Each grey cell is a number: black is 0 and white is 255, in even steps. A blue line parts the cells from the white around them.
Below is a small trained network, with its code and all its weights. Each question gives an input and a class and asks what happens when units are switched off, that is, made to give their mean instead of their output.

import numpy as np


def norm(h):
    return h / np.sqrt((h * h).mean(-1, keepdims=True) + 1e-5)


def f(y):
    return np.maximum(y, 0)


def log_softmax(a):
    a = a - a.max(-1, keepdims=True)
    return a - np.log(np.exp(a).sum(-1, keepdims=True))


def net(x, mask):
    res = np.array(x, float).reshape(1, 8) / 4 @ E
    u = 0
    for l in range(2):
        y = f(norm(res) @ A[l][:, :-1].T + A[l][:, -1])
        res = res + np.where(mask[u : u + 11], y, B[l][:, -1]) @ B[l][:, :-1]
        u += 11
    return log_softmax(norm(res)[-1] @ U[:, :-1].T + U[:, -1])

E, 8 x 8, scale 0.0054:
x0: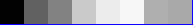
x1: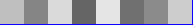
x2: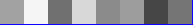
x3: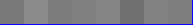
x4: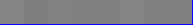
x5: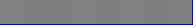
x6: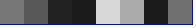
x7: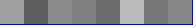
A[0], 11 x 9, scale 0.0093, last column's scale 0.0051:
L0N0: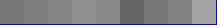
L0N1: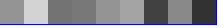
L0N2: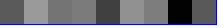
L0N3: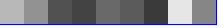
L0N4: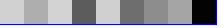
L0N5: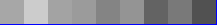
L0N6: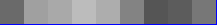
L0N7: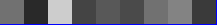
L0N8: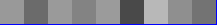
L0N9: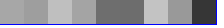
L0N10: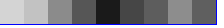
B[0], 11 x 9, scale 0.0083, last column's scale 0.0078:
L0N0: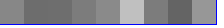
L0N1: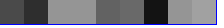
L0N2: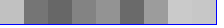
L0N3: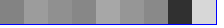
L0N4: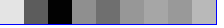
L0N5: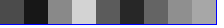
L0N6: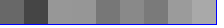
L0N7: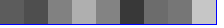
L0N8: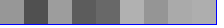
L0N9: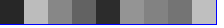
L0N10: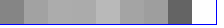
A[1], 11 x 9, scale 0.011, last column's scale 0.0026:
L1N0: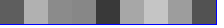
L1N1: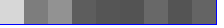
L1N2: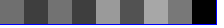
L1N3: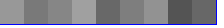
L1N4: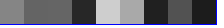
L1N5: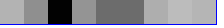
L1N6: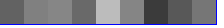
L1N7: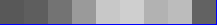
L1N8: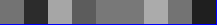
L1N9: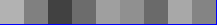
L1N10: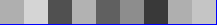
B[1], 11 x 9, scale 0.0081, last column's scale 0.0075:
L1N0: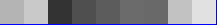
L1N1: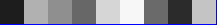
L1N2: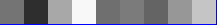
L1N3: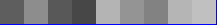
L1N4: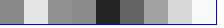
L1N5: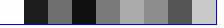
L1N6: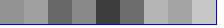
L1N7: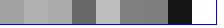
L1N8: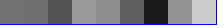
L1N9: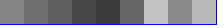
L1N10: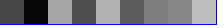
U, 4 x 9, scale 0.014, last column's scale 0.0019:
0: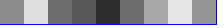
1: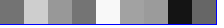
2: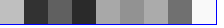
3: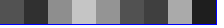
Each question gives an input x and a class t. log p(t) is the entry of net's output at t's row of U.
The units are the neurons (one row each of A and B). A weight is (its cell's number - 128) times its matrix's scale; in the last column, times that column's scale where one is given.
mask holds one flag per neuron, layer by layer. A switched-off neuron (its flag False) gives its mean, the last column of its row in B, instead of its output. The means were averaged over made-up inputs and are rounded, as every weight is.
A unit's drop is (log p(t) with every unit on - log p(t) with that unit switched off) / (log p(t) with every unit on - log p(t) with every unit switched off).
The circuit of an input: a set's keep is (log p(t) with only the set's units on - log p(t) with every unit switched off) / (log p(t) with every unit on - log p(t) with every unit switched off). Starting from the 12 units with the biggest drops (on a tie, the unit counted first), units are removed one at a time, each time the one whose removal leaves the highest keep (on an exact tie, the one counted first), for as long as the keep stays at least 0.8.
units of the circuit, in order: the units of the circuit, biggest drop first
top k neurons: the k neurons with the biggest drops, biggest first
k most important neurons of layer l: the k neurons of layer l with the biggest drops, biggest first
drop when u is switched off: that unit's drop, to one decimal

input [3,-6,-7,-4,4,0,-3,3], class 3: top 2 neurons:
L0N4; L1N8
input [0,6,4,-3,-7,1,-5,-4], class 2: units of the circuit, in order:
L0N4; L1N5
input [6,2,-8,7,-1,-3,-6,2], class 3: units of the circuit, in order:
L1N8
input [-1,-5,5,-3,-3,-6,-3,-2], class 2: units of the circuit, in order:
L0N2; L1N5
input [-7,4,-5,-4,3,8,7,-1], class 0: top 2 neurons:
L1N4; L1N6
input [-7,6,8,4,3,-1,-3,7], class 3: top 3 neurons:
L0N5; L0N1; L1N7
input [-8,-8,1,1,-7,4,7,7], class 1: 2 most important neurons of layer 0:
L0N3; L0N4
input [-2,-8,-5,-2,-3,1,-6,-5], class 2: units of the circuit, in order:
L0N2; L1N5
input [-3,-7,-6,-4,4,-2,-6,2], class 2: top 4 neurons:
L0N2; L1N4; L1N5; L1N6
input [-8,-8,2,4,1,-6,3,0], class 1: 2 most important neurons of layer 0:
L0N10; L0N4
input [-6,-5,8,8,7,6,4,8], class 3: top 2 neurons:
L0N1; L1N10
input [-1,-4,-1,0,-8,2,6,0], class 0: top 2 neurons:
L1N4; L0N4
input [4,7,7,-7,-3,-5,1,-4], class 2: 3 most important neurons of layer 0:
L0N4; L0N7; L0N10
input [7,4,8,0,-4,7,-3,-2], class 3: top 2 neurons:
L0N5; L0N10
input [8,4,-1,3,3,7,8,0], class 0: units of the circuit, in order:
L1N4
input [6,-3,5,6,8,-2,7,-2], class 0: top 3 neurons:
L1N4; L0N10; L1N6
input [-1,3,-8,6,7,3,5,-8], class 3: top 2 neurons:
L1N2; L0N7
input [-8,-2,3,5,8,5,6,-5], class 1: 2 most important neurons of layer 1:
L1N1; L1N0
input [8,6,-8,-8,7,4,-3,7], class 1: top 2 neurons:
L1N7; L0N5
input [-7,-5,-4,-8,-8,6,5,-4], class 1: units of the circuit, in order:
L1N1
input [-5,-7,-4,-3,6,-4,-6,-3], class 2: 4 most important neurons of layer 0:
L0N2; L0N3; L0N1; L0N6
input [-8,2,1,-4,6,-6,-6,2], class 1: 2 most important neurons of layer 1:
L1N4; L1N1
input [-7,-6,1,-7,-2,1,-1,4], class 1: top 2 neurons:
L0N10; L0N4
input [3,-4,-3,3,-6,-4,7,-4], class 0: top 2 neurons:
L1N4; L0N4
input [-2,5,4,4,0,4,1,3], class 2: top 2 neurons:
L0N4; L1N5
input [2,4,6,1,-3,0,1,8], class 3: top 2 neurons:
L0N1; L0N5
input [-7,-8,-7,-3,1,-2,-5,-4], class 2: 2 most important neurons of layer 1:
L1N5; L1N7
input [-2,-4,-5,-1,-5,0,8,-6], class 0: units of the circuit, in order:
L1N4
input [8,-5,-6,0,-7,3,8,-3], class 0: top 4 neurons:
L1N4; L0N10; L1N6; L1N1
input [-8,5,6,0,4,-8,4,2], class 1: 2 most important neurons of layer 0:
L0N3; L0N10
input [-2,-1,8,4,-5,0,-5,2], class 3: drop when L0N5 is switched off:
0.1
